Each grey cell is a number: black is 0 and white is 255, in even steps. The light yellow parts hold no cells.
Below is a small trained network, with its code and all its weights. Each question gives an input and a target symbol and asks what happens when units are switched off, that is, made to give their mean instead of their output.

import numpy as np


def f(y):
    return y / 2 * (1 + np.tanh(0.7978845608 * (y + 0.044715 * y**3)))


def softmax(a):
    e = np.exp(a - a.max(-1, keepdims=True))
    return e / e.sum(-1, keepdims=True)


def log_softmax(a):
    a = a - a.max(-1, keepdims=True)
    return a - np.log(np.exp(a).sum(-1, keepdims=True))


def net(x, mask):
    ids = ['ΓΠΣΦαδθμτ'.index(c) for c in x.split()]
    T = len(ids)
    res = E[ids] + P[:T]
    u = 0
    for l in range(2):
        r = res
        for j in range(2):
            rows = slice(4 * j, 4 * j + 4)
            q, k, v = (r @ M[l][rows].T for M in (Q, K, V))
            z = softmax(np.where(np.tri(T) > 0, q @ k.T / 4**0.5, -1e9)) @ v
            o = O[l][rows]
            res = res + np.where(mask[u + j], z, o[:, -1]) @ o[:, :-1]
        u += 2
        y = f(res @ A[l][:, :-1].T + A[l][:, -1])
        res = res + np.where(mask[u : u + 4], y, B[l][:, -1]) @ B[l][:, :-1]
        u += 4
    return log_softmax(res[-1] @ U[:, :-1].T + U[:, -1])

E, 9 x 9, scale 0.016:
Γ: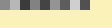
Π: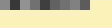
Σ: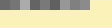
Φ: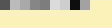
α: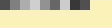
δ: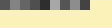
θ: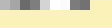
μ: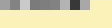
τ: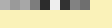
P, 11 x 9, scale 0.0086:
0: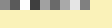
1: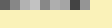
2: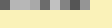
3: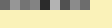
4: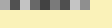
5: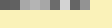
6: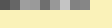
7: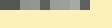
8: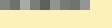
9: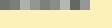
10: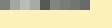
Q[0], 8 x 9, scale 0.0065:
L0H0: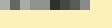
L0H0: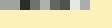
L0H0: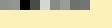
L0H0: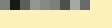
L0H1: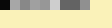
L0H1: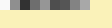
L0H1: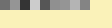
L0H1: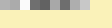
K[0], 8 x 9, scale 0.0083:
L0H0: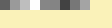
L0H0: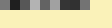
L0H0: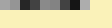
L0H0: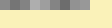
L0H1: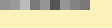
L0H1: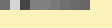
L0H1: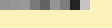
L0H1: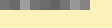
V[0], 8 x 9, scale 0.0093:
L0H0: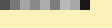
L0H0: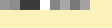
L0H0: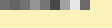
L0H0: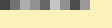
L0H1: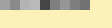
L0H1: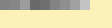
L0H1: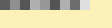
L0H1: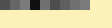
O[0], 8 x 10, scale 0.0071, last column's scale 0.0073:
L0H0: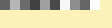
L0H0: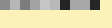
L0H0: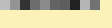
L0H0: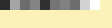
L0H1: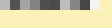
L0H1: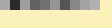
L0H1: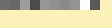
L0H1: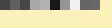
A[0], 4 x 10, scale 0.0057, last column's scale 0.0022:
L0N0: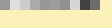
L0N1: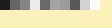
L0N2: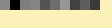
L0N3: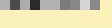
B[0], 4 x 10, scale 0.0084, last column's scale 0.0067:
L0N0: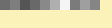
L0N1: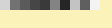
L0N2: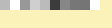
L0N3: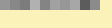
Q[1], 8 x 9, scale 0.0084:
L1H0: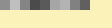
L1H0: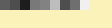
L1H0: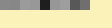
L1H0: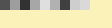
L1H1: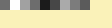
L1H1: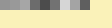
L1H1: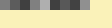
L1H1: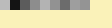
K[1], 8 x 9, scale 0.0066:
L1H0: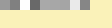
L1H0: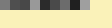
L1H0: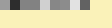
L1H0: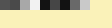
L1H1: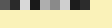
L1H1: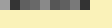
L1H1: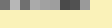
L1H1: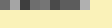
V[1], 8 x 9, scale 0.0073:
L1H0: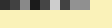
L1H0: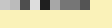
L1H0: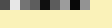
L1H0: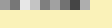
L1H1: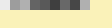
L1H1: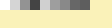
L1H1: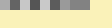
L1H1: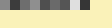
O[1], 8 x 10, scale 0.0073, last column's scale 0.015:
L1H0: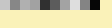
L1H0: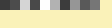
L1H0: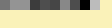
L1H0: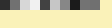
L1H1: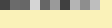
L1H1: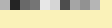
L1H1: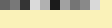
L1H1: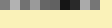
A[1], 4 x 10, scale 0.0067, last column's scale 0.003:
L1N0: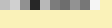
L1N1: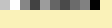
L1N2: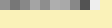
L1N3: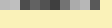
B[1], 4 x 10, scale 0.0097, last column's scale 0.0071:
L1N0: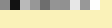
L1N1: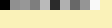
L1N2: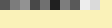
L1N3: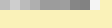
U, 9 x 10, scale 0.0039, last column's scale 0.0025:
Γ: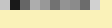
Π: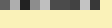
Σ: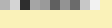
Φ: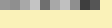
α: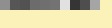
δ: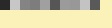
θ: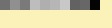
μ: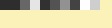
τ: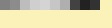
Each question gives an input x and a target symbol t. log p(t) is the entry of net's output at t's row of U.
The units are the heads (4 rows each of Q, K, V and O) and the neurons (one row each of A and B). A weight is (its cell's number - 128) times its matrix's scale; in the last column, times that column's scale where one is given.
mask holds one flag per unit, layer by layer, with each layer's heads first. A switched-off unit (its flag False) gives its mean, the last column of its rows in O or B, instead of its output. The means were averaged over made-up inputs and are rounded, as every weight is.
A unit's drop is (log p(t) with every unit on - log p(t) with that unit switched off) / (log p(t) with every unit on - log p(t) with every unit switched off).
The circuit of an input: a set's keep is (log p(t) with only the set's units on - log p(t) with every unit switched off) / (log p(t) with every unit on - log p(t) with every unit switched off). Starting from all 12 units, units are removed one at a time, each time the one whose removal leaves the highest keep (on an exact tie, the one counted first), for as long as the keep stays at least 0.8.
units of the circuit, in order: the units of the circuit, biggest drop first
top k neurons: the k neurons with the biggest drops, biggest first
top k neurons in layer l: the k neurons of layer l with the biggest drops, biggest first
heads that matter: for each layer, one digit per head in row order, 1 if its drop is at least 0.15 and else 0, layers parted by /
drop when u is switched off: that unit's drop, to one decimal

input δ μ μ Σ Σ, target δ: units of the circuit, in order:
[L0H1, L1H1, L1N1, L1H0]
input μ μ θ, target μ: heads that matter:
10 / 10
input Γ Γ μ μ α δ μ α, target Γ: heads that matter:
11 / 11
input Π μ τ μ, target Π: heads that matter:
11 / 11
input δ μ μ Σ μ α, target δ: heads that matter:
01 / 11
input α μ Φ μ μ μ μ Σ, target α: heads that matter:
10 / 10
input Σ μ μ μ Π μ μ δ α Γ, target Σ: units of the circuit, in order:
[L1H0, L0H1, L1N3]
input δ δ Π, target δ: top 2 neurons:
[L1N1, L0N2]
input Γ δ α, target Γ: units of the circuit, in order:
[L0H0, L1H0, L1H1, L1N0]
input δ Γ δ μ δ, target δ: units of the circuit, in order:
[L1N1, L0H1, L1H1, L1H0]
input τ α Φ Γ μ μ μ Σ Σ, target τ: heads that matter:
11 / 10
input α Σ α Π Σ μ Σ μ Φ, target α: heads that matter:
10 / 10
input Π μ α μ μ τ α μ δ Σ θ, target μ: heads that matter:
10 / 01
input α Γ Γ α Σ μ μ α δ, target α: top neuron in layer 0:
[L0N1]
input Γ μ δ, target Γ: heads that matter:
10 / 11
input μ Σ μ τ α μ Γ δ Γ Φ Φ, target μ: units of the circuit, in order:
[L1H0, L0H1, L1H1]
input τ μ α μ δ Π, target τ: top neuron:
[L0N2]
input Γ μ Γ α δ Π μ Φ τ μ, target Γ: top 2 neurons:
[L0N2, L1N0]
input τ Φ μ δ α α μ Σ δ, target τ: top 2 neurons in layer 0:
[L0N2, L0N0]
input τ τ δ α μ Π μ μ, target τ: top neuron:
[L0N2]
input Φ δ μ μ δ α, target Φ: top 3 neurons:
[L0N1, L0N2, L1N3]
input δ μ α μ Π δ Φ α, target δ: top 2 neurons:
[L1N1, L0N2]
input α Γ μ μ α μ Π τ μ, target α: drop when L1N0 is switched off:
0.0
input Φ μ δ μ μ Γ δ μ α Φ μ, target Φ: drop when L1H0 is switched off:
0.8
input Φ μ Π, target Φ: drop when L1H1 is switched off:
0.1
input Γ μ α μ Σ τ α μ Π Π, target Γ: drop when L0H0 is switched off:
0.5
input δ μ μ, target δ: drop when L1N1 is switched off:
1.1
